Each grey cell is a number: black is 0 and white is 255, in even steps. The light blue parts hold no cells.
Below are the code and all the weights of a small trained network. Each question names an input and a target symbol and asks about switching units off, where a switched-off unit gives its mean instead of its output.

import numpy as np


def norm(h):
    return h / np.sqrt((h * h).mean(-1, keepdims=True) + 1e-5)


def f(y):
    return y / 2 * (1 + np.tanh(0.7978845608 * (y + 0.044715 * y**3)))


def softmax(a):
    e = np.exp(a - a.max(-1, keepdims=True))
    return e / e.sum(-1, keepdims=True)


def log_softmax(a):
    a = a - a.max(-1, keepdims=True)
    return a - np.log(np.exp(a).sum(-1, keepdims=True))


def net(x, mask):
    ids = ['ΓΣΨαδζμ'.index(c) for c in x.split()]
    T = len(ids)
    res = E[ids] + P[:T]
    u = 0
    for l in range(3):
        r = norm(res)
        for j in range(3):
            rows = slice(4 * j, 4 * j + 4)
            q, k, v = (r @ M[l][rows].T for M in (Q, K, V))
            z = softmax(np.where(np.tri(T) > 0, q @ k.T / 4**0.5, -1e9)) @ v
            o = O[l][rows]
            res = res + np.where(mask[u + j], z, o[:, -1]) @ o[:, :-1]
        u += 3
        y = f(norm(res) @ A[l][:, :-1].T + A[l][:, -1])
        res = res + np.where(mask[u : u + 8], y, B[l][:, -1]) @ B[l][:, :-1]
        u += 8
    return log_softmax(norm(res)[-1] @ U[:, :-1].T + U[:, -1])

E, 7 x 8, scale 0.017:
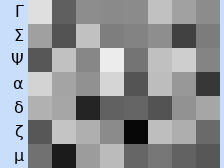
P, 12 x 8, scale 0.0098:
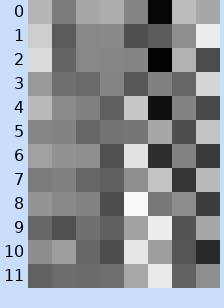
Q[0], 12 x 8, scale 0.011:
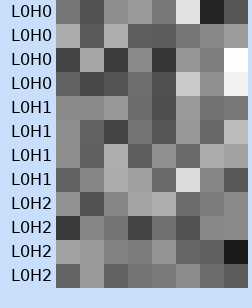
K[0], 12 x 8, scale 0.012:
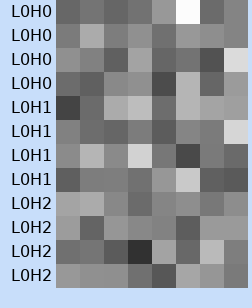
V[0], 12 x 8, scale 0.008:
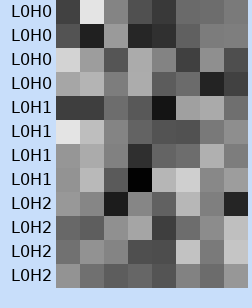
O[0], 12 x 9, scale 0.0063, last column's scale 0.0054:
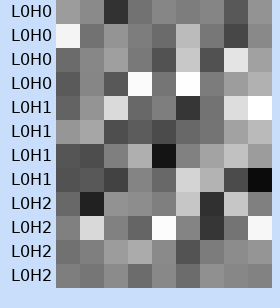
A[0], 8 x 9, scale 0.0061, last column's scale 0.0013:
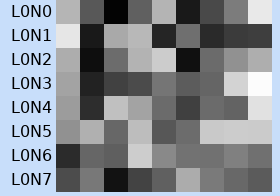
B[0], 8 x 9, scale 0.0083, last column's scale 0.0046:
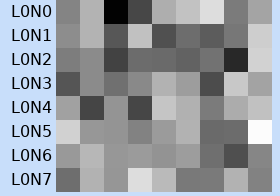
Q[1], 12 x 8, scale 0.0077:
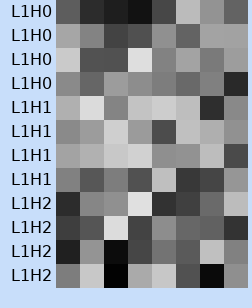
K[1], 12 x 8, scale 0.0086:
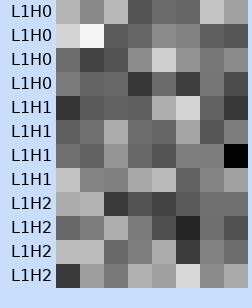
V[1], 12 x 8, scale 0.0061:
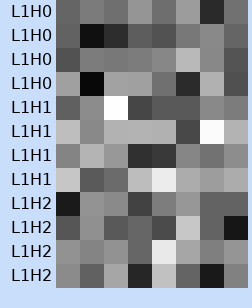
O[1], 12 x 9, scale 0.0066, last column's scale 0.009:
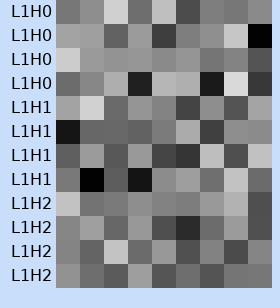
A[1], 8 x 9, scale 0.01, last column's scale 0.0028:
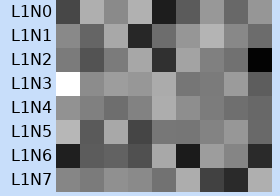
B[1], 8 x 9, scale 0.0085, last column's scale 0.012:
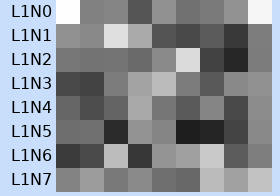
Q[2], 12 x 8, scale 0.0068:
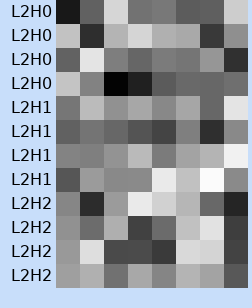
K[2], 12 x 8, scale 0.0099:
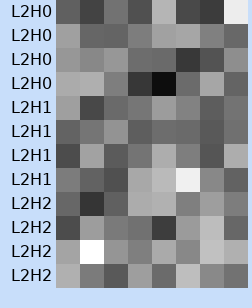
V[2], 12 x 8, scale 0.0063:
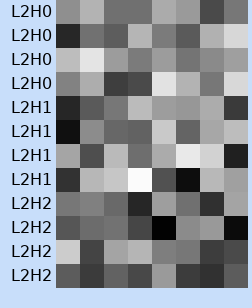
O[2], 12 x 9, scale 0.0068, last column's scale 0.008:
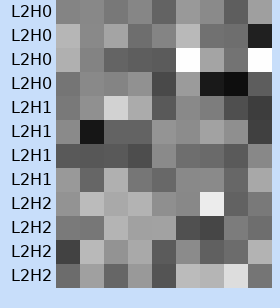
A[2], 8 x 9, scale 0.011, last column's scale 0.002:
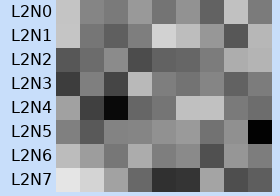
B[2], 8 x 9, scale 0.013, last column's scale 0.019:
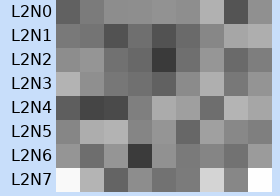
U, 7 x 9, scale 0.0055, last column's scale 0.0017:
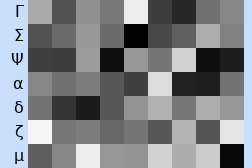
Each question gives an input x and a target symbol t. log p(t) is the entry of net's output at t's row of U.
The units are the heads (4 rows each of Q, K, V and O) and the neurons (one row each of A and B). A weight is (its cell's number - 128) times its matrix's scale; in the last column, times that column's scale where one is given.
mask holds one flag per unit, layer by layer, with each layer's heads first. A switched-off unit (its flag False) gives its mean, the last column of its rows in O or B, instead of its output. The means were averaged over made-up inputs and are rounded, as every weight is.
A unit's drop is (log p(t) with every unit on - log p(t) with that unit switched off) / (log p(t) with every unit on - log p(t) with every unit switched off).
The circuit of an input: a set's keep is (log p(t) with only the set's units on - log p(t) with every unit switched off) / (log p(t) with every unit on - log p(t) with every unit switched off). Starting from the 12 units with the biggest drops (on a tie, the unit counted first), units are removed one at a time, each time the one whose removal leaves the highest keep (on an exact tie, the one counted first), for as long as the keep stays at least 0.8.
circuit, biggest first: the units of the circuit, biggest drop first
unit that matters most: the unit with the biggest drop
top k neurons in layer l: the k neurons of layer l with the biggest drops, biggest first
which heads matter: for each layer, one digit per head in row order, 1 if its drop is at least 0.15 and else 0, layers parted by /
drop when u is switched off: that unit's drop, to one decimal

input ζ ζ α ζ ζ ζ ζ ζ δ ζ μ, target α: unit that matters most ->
L0N4
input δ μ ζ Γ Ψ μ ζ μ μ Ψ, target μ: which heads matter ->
000 / 000 / 001
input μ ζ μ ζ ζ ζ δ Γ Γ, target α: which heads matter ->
111 / 010 / 101
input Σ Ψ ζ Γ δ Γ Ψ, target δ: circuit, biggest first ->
(L0H1 L1H1 L2N7)
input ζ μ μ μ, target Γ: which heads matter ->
110 / 000 / 100
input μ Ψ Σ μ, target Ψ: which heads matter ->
100 / 000 / 000
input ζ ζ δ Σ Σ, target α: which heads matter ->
101 / 010 / 100
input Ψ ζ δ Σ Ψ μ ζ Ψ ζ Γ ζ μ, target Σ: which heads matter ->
101 / 101 / 101
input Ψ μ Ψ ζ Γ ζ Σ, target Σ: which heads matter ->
101 / 000 / 001
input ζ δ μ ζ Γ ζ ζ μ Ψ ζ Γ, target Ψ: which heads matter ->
100 / 000 / 101
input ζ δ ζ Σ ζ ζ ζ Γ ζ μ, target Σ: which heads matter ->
100 / 100 / 101
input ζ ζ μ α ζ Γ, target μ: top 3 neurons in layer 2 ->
(L2N7 L2N1 L2N4)
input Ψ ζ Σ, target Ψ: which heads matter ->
100 / 001 / 000
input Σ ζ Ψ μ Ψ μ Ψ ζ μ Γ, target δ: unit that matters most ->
L0H0
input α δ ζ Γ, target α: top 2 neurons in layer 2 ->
(L2N7 L2N4)
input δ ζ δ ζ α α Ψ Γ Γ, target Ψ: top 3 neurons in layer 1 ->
(L1N0 L1N1 L1N6)
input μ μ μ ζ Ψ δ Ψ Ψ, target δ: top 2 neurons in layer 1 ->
(L1N7 L1N5)
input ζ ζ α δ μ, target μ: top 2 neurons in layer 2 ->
(L2N7 L2N1)
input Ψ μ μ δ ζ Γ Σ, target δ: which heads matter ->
100 / 000 / 000
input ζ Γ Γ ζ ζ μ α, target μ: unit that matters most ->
L0N2
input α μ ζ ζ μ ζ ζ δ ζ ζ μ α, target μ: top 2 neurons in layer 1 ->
(L1N3 L1N0)
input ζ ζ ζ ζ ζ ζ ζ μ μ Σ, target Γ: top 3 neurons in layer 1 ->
(L1N3 L1N5 L1N0)
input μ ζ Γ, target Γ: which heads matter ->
100 / 000 / 000
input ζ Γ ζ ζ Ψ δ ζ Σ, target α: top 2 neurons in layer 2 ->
(L2N7 L2N1)
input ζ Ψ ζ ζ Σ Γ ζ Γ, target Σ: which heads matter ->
100 / 010 / 101
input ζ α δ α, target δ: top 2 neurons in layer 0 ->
(L0N3 L0N2)
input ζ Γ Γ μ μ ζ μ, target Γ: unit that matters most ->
L0H0
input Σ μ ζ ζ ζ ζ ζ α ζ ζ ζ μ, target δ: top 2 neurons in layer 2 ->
(L2N7 L2N4)
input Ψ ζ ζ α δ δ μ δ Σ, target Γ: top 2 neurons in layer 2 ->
(L2N7 L2N1)
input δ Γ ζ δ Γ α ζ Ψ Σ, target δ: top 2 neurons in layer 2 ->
(L2N4 L2N7)
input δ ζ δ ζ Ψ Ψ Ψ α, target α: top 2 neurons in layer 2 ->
(L2N7 L2N4)
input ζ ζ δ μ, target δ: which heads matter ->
100 / 000 / 000
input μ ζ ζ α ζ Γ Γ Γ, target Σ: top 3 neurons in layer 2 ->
(L2N7 L2N2 L2N4)
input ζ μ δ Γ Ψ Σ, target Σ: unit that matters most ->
L1N0
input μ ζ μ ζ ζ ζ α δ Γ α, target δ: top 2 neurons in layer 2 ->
(L2N7 L2N1)
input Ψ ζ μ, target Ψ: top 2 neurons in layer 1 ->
(L1N6 L1N0)
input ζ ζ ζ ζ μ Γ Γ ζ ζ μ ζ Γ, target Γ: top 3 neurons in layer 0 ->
(L0N0 L0N4 L0N2)
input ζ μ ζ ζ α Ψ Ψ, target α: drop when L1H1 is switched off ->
0.6
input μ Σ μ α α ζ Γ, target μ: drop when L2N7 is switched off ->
0.5
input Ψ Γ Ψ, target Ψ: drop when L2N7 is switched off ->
0.5
